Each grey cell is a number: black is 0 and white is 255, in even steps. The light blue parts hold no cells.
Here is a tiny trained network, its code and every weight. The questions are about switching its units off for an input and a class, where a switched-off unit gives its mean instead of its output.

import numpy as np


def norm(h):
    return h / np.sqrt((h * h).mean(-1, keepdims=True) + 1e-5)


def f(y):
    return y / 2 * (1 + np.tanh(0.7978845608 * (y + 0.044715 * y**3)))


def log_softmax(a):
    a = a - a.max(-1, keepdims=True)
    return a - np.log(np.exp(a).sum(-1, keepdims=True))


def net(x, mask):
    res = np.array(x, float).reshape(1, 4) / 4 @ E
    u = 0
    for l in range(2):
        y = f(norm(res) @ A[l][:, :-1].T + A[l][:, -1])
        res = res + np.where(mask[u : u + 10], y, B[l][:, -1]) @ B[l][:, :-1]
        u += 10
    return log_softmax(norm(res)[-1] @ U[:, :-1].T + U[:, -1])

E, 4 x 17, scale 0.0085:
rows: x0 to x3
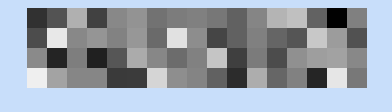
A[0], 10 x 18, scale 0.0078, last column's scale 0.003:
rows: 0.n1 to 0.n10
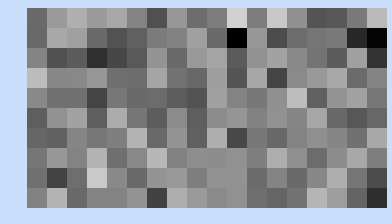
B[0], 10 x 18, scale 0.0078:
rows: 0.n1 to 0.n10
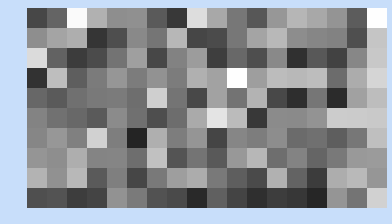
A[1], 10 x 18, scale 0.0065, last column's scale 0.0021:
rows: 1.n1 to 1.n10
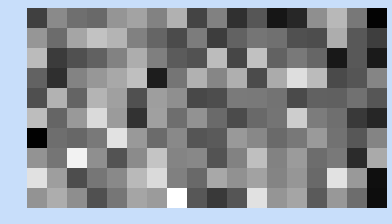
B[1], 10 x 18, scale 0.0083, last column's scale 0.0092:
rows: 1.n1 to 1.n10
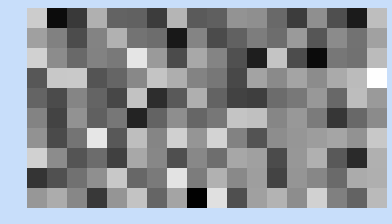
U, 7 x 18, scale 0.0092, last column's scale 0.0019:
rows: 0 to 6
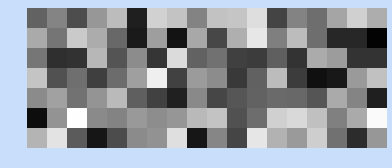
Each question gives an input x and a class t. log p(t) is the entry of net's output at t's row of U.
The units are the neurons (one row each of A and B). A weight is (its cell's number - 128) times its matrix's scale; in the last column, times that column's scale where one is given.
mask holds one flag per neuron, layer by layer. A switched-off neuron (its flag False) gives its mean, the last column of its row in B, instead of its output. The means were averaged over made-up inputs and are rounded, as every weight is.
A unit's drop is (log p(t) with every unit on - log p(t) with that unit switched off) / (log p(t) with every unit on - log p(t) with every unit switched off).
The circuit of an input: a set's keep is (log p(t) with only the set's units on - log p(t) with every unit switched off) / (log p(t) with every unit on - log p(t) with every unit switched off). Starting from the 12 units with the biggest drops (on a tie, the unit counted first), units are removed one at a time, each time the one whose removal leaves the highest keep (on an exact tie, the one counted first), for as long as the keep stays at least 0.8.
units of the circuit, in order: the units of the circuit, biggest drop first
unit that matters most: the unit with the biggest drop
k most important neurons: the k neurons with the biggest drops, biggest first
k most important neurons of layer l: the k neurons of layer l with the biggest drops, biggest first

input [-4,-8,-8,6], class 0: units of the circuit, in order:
[1.n9]
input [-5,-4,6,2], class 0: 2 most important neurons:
[0.n4, 1.n9]
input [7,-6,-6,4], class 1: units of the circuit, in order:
[0.n1, 1.n6]
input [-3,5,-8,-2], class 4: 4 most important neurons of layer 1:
[1.n2, 1.n10, 1.n9, 1.n8]
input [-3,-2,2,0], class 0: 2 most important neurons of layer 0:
[0.n4, 0.n1]
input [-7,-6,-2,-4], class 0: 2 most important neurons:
[0.n10, 0.n3]
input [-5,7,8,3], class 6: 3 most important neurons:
[0.n2, 1.n10, 0.n4]
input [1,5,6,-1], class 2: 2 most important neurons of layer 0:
[0.n10, 0.n7]
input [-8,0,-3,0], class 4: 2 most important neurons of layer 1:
[1.n5, 1.n7]
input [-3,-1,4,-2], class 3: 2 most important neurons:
[0.n1, 0.n6]
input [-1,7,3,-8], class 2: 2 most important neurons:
[0.n10, 1.n1]
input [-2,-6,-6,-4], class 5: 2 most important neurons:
[1.n4, 0.n7]
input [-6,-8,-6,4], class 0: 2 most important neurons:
[1.n9, 0.n1]
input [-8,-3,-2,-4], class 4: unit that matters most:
0.n9
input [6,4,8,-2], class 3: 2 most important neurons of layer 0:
[0.n1, 0.n4]
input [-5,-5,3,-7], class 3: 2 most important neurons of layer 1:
[1.n3, 1.n9]
